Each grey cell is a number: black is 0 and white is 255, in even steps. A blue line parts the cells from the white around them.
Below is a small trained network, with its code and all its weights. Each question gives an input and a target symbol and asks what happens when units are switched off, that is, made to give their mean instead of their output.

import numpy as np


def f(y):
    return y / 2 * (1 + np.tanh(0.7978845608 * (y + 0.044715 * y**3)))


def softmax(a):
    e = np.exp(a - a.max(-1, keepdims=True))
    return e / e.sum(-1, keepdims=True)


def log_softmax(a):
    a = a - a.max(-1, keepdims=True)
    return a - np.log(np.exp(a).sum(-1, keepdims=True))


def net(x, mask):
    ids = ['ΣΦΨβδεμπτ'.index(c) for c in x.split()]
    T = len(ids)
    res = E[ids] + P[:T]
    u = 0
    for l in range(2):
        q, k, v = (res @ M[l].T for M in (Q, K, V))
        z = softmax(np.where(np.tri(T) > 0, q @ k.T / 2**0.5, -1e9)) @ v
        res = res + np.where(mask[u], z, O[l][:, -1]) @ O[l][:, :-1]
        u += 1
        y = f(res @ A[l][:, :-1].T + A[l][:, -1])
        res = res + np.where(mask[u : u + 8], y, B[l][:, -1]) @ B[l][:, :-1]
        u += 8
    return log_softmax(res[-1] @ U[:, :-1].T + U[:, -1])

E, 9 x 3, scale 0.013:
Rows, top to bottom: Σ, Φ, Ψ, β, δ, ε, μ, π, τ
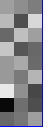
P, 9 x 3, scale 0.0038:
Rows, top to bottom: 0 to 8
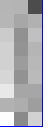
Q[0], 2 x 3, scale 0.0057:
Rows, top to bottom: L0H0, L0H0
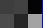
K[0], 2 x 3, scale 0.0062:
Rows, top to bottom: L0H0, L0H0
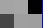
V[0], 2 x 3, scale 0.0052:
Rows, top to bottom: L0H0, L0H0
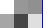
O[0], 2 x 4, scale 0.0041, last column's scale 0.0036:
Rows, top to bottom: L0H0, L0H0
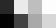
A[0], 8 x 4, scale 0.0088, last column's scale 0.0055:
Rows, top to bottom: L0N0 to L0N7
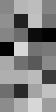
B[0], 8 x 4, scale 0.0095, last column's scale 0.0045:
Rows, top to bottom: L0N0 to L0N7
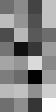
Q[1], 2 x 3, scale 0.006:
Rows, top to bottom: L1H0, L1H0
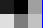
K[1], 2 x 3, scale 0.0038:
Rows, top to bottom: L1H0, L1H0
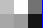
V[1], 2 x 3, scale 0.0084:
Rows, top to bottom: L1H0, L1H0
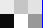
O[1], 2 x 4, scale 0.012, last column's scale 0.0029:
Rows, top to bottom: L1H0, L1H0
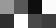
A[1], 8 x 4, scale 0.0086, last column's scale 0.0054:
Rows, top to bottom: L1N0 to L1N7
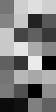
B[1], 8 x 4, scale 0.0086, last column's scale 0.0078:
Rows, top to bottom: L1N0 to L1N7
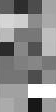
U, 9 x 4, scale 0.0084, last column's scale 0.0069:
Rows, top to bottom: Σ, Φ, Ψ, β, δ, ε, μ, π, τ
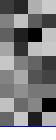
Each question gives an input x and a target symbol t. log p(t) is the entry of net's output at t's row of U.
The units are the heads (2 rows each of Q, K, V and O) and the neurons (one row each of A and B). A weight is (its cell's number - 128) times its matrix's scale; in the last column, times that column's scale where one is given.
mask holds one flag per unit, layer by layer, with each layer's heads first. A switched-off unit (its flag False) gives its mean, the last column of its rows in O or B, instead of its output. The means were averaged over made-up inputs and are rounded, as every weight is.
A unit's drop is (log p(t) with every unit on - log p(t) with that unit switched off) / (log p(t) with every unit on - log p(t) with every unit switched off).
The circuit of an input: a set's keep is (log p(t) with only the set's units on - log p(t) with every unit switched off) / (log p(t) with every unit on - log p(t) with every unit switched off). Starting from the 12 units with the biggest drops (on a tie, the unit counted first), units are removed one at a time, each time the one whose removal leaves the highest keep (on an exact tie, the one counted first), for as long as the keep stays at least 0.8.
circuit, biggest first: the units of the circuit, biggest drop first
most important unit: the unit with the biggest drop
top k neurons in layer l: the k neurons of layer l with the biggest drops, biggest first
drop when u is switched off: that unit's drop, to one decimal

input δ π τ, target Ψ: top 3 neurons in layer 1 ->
(L1N6, L1N0, L1N5)
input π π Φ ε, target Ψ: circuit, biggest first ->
(L1N6, L1H0, L1N0)
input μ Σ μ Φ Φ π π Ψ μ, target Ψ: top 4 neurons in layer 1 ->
(L1N0, L1N6, L1N3, L1N5)
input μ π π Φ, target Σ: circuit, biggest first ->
(L1H0, L0N3, L1N0)
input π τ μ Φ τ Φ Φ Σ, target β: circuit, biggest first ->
(L0H0, L1H0, L1N7)
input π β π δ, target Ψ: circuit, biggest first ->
(L1N6, L1H0, L1N0, L1N5)
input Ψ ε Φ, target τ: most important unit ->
L0N6
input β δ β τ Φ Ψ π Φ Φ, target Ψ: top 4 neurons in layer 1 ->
(L1N6, L1N3, L1N0, L1N1)
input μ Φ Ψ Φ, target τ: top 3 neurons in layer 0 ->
(L0N3, L0N6, L0N1)
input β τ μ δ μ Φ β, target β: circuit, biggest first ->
(L1H0, L1N6)
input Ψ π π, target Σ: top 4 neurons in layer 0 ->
(L0N3, L0N6, L0N7, L0N0)
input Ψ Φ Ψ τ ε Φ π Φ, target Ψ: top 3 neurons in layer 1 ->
(L1N6, L1N0, L1N3)
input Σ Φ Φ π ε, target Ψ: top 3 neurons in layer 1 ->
(L1N6, L1N0, L1N1)
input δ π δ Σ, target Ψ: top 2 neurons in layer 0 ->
(L0N3, L0N1)
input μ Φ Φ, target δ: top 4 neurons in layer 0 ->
(L0N6, L0N3, L0N1, L0N7)
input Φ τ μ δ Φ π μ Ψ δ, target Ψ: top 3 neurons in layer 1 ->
(L1N6, L1N0, L1N1)
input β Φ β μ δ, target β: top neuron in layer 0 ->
(L0N6)
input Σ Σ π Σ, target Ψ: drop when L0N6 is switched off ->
-0.1
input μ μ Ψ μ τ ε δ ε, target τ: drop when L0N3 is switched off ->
0.4
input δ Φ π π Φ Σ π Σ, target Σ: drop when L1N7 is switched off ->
0.2
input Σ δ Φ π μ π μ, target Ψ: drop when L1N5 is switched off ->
0.2
